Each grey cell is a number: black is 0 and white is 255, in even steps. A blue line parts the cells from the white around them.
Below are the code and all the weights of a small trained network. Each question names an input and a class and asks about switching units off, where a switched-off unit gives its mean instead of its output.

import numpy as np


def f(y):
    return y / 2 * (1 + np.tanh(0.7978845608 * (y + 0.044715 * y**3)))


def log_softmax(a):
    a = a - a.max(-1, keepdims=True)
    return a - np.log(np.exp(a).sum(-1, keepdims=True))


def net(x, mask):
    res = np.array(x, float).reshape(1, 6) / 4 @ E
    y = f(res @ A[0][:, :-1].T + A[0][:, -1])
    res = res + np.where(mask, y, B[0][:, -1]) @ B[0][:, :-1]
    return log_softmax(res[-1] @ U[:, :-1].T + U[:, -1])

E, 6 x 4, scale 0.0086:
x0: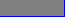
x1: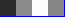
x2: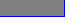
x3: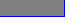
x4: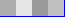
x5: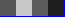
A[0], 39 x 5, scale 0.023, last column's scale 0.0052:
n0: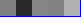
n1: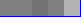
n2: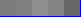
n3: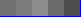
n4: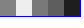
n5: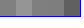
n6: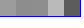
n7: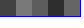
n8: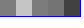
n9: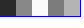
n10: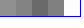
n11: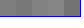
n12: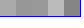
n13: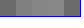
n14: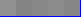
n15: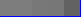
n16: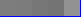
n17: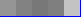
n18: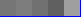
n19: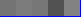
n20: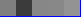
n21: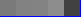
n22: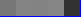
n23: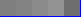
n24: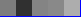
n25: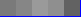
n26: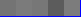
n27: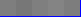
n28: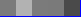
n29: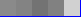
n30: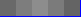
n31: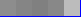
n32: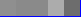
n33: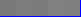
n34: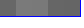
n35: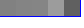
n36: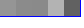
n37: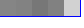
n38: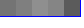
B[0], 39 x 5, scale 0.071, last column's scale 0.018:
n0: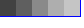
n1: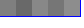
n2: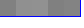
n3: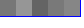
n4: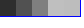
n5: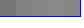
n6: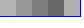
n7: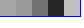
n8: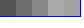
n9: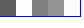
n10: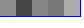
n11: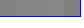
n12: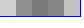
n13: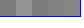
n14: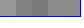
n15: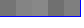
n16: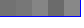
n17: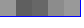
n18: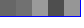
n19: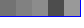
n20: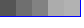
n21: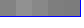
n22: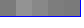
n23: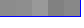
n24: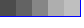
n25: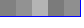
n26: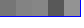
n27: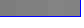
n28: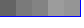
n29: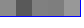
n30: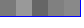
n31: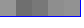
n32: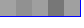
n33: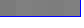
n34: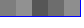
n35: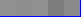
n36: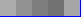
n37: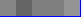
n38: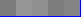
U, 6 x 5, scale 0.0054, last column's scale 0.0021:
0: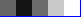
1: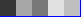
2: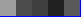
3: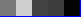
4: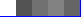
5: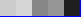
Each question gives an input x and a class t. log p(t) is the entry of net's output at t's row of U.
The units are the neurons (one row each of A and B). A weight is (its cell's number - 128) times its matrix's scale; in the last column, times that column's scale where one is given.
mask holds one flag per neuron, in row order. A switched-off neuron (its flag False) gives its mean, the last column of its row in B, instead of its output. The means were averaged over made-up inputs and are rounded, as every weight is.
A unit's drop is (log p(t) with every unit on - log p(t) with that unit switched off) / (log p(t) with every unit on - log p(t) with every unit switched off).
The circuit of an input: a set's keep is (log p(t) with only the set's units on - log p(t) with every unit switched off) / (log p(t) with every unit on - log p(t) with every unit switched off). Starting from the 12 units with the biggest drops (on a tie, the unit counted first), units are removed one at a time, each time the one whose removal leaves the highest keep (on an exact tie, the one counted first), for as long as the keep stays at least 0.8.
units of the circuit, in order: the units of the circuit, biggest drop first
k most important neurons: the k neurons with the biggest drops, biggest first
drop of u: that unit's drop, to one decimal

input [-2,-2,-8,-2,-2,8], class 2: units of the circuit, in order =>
n9, n7
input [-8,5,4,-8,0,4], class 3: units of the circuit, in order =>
n7
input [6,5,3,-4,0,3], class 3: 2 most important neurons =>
n0, n24
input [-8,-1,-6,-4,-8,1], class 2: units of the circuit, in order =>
n7, n9
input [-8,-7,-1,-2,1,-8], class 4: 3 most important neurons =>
n12, n4, n6
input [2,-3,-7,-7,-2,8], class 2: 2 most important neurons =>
n9, n7
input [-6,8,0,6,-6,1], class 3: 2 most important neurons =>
n7, n4
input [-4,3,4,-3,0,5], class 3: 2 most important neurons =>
n7, n0
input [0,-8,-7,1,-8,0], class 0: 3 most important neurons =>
n0, n24, n20
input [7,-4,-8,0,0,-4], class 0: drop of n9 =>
0.4
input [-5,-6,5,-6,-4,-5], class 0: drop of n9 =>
0.1
